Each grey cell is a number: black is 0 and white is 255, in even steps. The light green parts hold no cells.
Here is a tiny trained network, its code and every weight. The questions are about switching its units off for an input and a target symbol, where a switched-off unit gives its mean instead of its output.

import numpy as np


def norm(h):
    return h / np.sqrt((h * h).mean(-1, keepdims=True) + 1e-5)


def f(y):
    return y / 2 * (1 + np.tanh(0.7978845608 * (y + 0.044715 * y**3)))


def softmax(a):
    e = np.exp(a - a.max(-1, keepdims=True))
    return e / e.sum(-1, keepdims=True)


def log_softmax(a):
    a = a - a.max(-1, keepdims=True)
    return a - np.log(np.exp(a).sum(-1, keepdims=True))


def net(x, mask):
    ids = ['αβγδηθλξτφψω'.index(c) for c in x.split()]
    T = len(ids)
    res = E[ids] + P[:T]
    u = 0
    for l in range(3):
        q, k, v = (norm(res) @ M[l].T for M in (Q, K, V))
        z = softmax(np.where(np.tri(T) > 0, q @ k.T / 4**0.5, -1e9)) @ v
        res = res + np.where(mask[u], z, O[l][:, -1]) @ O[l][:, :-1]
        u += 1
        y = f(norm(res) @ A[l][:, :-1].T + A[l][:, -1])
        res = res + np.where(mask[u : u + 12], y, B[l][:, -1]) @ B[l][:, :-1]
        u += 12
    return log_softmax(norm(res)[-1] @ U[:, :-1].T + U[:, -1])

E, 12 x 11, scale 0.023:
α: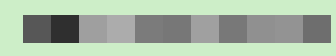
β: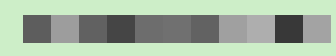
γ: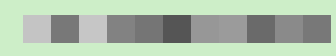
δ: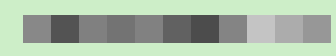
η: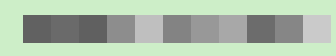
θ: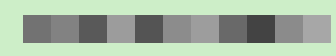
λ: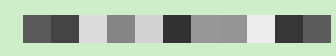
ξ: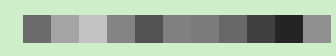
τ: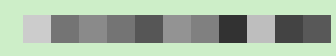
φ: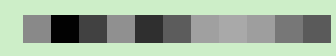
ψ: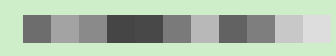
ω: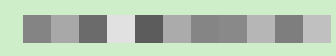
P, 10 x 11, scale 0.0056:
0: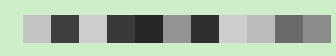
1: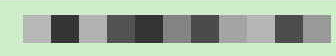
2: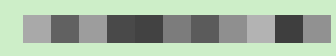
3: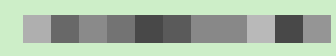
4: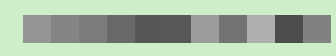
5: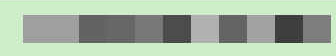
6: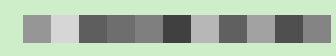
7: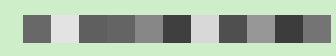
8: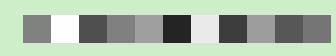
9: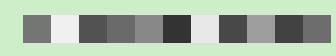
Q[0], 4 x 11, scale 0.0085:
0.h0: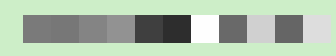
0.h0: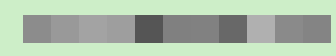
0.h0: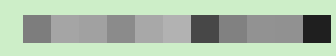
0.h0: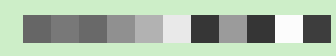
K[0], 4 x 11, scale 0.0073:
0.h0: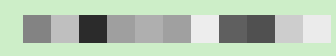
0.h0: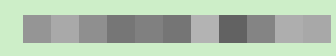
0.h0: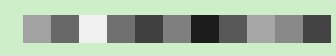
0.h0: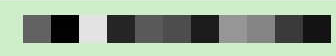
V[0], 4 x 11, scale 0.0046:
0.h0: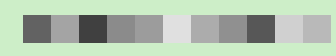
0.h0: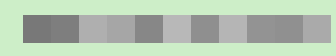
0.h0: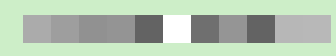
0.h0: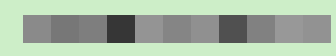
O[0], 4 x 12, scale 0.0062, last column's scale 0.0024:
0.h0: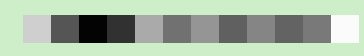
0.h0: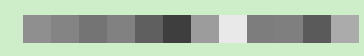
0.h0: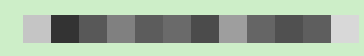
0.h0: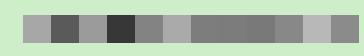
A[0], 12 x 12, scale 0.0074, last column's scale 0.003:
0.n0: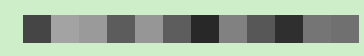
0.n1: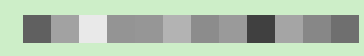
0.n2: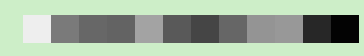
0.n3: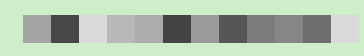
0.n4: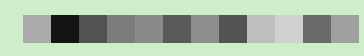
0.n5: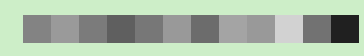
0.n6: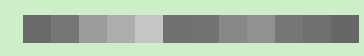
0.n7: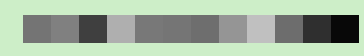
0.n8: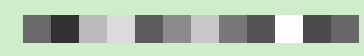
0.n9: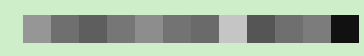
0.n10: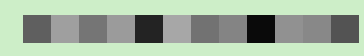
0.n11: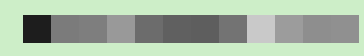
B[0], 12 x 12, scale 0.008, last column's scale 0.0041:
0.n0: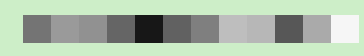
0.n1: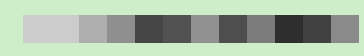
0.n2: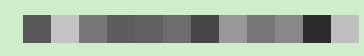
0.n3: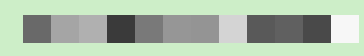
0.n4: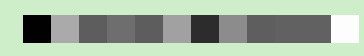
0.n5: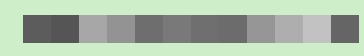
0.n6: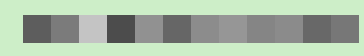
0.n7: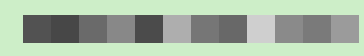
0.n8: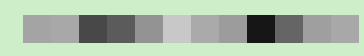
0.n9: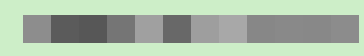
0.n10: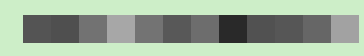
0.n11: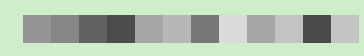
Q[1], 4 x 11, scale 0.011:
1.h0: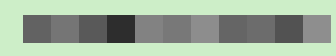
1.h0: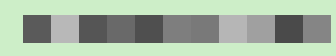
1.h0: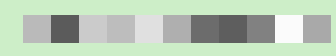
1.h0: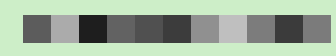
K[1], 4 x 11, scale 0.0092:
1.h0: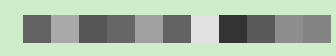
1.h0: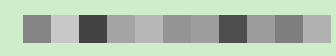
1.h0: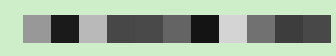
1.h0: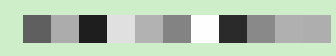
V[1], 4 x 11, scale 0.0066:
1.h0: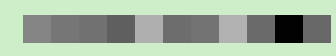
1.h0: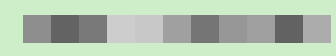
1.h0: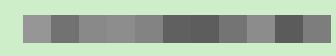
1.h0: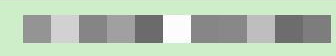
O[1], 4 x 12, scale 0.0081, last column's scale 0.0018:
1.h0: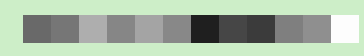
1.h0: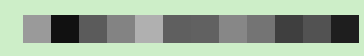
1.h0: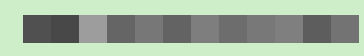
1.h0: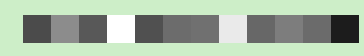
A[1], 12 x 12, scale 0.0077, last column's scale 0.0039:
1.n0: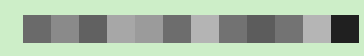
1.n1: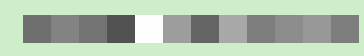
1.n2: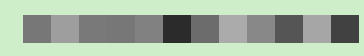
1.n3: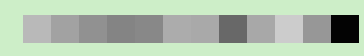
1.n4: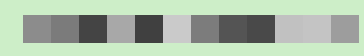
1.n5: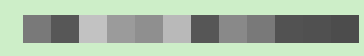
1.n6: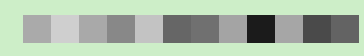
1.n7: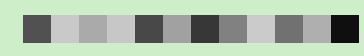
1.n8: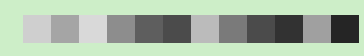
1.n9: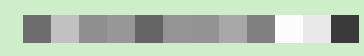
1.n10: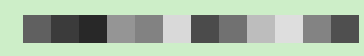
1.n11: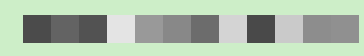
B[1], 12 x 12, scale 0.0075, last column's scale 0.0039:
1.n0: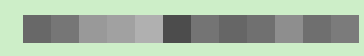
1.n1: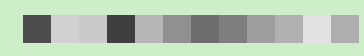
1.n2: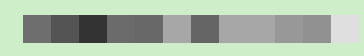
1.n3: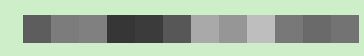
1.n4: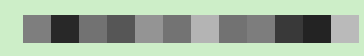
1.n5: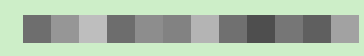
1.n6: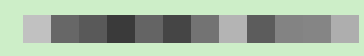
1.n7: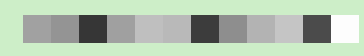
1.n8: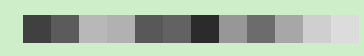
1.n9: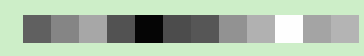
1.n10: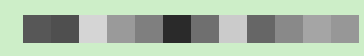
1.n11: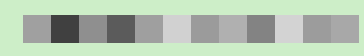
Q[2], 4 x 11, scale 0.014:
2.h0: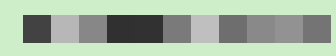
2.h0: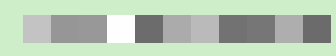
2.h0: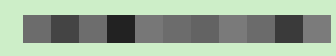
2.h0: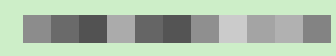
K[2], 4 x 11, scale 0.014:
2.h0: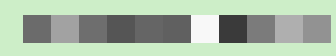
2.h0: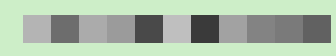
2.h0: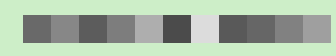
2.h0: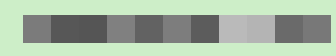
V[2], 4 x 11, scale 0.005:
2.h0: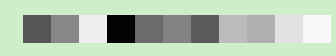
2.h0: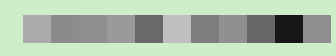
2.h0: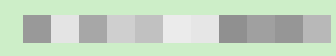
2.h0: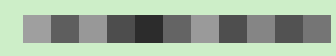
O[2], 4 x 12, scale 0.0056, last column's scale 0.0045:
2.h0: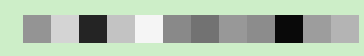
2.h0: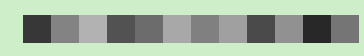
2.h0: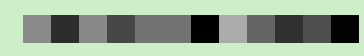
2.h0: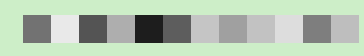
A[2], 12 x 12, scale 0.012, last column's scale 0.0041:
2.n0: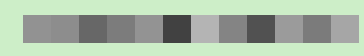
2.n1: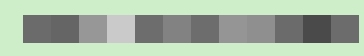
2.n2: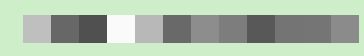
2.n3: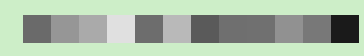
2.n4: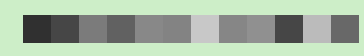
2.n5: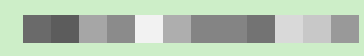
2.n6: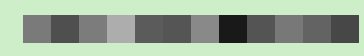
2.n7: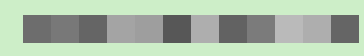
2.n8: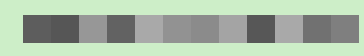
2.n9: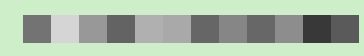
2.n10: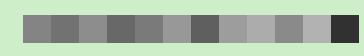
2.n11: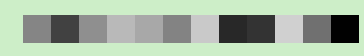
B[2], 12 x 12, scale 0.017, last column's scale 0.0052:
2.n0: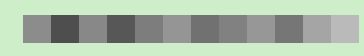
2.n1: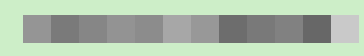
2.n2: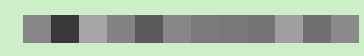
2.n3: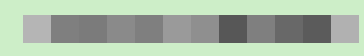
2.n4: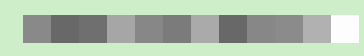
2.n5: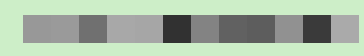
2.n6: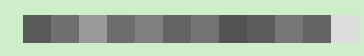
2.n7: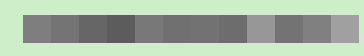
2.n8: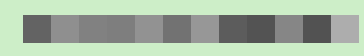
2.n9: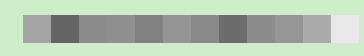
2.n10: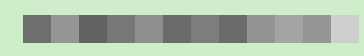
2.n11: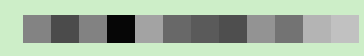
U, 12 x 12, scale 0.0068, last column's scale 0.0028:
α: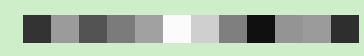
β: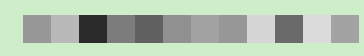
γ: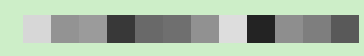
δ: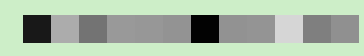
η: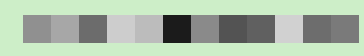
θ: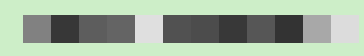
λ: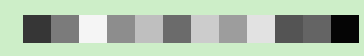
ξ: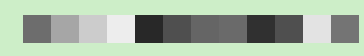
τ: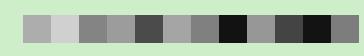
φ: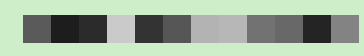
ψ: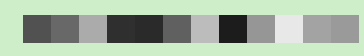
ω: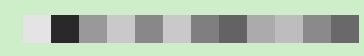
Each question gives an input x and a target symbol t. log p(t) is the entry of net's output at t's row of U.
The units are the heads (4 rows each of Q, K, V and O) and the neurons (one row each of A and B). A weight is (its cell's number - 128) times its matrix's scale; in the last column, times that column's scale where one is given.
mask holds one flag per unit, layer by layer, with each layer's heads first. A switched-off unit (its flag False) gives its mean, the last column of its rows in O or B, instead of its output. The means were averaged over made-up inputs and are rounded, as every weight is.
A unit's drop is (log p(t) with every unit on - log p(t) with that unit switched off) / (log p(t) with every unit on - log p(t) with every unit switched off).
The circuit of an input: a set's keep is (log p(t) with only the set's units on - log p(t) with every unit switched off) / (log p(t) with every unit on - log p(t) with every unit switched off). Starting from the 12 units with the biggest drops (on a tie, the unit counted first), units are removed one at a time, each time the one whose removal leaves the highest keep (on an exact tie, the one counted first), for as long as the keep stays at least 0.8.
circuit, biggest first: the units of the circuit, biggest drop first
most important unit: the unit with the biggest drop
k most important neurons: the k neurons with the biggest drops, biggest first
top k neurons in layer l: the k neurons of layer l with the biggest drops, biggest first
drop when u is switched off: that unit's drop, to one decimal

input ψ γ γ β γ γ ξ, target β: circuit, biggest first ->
(1.h0; 2.h0)
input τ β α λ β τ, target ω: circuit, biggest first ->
(0.h0; 2.n9; 1.n7; 1.h0)
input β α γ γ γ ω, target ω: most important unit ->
2.n2
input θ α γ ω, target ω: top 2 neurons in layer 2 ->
(2.n1; 2.n2)
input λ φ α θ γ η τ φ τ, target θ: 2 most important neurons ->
(1.n1; 0.n0)
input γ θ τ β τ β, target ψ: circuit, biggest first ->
(2.h0; 0.n10)
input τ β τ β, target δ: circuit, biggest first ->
(1.h0; 1.n7)
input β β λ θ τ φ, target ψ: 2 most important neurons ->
(0.n10; 1.n4)
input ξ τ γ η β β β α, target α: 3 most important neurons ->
(0.n4; 0.n3; 0.n8)
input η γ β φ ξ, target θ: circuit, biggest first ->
(2.h0; 1.n1)
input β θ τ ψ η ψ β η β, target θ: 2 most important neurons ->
(1.n9; 1.n1)
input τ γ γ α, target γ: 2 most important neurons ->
(0.n8; 1.n6)
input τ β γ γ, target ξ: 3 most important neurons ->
(1.n8; 0.n1; 0.n11)
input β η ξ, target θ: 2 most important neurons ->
(1.n1; 0.n10)
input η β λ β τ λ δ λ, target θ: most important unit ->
2.h0
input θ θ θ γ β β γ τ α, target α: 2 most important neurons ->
(0.n8; 0.n3)
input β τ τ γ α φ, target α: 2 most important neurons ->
(0.n8; 0.n4)
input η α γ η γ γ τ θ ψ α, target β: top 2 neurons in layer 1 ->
(1.n4; 1.n9)
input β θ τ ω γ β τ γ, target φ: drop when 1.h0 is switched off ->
0.5
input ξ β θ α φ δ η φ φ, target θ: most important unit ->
1.h0
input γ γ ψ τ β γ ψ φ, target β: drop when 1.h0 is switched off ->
0.5
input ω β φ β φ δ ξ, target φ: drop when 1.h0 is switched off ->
0.6
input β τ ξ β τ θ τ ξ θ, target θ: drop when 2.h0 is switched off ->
-0.1
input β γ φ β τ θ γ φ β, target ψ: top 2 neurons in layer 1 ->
(1.n4; 1.n1)
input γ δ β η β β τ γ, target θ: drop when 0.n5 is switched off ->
0.0
